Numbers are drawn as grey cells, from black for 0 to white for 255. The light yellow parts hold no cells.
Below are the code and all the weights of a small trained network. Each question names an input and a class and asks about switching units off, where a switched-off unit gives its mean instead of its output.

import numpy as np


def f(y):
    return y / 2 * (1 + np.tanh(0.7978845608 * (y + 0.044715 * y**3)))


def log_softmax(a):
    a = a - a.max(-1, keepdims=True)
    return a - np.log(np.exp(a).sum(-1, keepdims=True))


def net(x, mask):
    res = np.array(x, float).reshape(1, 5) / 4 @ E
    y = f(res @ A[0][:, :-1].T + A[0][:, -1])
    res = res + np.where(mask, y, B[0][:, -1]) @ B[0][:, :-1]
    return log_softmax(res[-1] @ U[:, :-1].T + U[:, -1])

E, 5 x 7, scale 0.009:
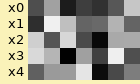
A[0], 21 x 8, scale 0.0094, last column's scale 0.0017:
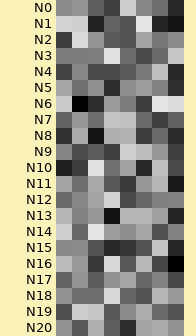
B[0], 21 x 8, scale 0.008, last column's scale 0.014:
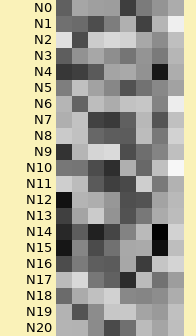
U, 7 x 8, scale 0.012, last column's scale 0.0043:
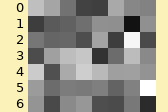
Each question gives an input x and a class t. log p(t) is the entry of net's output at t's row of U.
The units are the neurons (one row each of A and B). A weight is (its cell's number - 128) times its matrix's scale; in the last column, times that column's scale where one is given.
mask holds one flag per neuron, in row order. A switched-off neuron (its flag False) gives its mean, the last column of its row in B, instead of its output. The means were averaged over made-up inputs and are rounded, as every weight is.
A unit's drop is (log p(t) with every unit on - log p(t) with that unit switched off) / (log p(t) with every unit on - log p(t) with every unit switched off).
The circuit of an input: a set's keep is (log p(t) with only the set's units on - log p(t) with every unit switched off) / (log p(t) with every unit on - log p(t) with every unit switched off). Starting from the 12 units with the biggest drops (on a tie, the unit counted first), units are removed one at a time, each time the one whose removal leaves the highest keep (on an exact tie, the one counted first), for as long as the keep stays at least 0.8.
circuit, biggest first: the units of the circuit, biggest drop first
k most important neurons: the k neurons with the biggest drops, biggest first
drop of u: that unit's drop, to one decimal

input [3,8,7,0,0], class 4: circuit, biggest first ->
N2
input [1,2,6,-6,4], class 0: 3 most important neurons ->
N11; N1; N20
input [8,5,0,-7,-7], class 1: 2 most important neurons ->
N4; N15
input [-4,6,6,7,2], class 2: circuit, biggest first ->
N1; N16
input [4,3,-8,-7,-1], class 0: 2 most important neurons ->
N8; N17
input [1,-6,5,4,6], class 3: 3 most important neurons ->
N18; N12; N2
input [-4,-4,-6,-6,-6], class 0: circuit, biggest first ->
N7; N17; N8
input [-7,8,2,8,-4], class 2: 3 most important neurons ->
N1; N16; N6
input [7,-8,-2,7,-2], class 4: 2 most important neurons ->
N6; N14
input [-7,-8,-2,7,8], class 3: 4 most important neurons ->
N18; N12; N10; N3
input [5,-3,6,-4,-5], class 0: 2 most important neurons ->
N11; N20
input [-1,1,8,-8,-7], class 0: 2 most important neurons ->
N11; N1
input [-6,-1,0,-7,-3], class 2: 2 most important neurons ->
N10; N15
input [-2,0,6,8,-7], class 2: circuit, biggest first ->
N1
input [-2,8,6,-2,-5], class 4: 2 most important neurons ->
N19; N2
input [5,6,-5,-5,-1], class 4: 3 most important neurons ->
N2; N19; N14
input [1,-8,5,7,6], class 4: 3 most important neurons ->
N6; N10; N18
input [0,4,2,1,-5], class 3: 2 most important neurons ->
N13; N6
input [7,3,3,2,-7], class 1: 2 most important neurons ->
N15; N4
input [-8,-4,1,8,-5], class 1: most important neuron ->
N14
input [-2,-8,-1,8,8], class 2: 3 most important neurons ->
N16; N1; N9
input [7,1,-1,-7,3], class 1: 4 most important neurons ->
N4; N15; N1; N16
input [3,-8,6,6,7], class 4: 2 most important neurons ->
N6; N18
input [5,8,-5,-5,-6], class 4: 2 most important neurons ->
N2; N19
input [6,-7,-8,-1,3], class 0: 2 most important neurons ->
N8; N17
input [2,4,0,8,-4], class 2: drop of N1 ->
0.1
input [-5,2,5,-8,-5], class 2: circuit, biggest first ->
N10
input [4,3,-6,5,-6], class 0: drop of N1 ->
-0.1
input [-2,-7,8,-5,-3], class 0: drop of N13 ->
0.0
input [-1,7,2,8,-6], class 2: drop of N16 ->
0.1
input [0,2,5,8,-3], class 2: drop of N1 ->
0.6
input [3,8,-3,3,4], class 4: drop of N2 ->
0.4
